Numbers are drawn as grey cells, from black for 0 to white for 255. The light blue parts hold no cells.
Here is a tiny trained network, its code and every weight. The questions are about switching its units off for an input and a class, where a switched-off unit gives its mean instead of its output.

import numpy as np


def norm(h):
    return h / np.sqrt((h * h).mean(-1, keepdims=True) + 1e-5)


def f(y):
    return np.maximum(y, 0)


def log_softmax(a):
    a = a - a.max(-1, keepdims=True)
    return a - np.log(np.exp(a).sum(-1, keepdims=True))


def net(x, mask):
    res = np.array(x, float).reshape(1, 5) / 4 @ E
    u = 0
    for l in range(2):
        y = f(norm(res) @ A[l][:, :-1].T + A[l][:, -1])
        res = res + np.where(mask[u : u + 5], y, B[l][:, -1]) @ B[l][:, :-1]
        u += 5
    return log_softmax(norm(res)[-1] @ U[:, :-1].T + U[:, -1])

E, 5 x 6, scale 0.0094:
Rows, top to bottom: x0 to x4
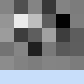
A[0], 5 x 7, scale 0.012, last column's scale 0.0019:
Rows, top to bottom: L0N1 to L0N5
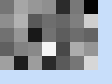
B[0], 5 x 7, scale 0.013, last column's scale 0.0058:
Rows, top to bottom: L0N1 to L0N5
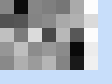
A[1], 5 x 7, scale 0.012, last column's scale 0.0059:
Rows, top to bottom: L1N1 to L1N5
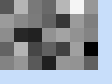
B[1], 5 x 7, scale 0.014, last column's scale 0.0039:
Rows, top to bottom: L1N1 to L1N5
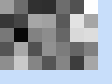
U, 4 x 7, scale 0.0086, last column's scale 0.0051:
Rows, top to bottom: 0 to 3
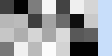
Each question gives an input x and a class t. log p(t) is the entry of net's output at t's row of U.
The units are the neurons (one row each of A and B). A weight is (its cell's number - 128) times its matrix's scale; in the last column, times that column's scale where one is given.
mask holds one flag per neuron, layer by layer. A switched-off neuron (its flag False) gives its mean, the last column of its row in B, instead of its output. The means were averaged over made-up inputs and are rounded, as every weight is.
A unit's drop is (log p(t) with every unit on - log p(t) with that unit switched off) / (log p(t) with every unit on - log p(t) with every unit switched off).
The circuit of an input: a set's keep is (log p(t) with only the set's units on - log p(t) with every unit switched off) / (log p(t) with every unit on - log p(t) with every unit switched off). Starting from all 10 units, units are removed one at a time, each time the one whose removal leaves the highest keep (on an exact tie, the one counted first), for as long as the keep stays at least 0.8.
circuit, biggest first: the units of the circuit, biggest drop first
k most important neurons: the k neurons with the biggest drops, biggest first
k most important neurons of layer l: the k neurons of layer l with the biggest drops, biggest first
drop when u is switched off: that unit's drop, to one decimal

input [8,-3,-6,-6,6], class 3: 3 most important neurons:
[L0N5; L0N1; L1N3]
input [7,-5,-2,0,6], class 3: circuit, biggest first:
[L0N5]
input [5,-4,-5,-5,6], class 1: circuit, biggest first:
[L0N1; L0N4; L0N3; L1N1]
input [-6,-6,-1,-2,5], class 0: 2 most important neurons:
[L0N3; L0N5]
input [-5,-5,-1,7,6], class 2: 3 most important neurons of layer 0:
[L0N3; L0N1; L0N5]
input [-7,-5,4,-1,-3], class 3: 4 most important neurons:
[L0N4; L0N1; L1N1; L0N2]
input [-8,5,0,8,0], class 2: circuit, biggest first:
[L0N3; L0N2]
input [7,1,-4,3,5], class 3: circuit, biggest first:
[L0N5; L1N1]
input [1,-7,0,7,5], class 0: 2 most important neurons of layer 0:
[L0N4; L0N5]
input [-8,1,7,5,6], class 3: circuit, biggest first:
[L0N4; L1N1]
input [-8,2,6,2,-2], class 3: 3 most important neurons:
[L0N4; L1N1; L1N3]
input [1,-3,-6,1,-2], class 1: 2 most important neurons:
[L0N1; L1N1]
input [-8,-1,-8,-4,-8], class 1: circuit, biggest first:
[L1N1; L0N5; L0N3]
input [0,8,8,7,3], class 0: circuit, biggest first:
[L1N2]
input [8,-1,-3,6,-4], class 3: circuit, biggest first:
[L0N5; L1N1]
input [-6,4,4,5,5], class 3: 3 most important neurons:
[L0N4; L0N3; L1N1]
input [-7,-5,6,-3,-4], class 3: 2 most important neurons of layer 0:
[L0N4; L0N1]
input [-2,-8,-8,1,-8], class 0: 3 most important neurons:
[L1N3; L0N3; L0N4]
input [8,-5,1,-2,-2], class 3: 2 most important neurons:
[L0N5; L0N1]
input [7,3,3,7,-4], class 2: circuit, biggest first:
[L0N3]
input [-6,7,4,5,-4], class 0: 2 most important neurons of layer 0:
[L0N1; L0N5]
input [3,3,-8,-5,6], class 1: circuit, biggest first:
[L1N1; L0N3; L0N5]
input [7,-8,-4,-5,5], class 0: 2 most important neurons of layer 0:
[L0N3; L0N4]
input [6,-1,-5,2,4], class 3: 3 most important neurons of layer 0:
[L0N5; L0N1; L0N3]
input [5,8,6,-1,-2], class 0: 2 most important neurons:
[L0N1; L1N2]
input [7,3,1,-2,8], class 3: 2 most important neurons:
[L0N5; L1N1]
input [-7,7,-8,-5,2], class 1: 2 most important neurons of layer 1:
[L1N1; L1N3]
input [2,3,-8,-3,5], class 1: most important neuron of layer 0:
[L0N3]
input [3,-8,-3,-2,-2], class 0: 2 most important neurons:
[L1N3; L0N3]
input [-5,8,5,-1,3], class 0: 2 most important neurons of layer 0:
[L0N1; L0N5]
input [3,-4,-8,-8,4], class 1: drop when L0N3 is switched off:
0.3
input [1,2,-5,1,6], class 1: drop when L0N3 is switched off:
0.1
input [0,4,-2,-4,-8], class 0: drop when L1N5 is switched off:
0.0
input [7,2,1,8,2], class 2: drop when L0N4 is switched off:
0.1
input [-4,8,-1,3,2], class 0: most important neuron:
[L0N1]
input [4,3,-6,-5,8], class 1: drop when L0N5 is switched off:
0.2
